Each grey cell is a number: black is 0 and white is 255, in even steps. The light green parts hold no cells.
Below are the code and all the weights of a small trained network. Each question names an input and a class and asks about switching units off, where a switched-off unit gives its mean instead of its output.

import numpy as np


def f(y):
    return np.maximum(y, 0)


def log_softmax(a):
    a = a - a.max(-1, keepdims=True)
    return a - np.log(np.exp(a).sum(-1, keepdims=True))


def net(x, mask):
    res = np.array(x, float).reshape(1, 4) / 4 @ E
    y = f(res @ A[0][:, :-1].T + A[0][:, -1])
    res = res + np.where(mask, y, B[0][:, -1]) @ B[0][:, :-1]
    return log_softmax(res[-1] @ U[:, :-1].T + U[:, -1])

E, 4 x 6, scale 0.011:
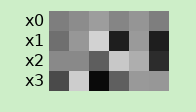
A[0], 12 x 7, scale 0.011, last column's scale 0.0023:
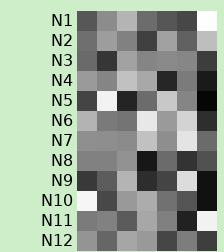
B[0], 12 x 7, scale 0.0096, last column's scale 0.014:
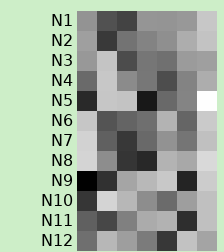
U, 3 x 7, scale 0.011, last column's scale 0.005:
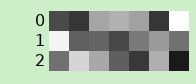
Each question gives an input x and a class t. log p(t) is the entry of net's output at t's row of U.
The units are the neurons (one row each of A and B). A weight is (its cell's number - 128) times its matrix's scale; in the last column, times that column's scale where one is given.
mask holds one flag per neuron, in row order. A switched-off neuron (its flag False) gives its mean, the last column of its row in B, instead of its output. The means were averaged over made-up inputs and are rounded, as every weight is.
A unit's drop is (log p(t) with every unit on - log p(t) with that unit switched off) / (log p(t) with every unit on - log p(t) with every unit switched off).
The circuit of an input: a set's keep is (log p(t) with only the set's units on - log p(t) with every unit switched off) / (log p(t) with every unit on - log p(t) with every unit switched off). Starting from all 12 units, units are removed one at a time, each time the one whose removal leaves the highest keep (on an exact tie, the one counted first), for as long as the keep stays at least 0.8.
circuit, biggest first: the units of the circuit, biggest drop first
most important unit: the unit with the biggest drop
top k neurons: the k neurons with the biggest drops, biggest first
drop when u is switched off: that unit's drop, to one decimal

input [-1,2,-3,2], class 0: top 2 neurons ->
N9, N7
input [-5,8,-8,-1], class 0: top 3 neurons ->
N9, N7, N6
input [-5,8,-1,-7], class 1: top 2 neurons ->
N8, N5
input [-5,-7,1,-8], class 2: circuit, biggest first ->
N10
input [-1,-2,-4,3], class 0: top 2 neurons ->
N9, N8
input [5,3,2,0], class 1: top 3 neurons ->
N9, N10, N5
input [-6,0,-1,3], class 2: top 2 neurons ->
N9, N11
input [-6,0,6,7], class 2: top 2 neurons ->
N5, N9
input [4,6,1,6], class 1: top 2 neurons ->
N8, N2
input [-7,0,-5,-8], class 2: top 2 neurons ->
N12, N4
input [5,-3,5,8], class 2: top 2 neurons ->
N5, N9
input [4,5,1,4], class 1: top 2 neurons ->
N9, N8
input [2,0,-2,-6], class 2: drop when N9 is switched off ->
0.0
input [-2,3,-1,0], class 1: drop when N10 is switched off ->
0.1
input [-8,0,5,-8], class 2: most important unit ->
N10
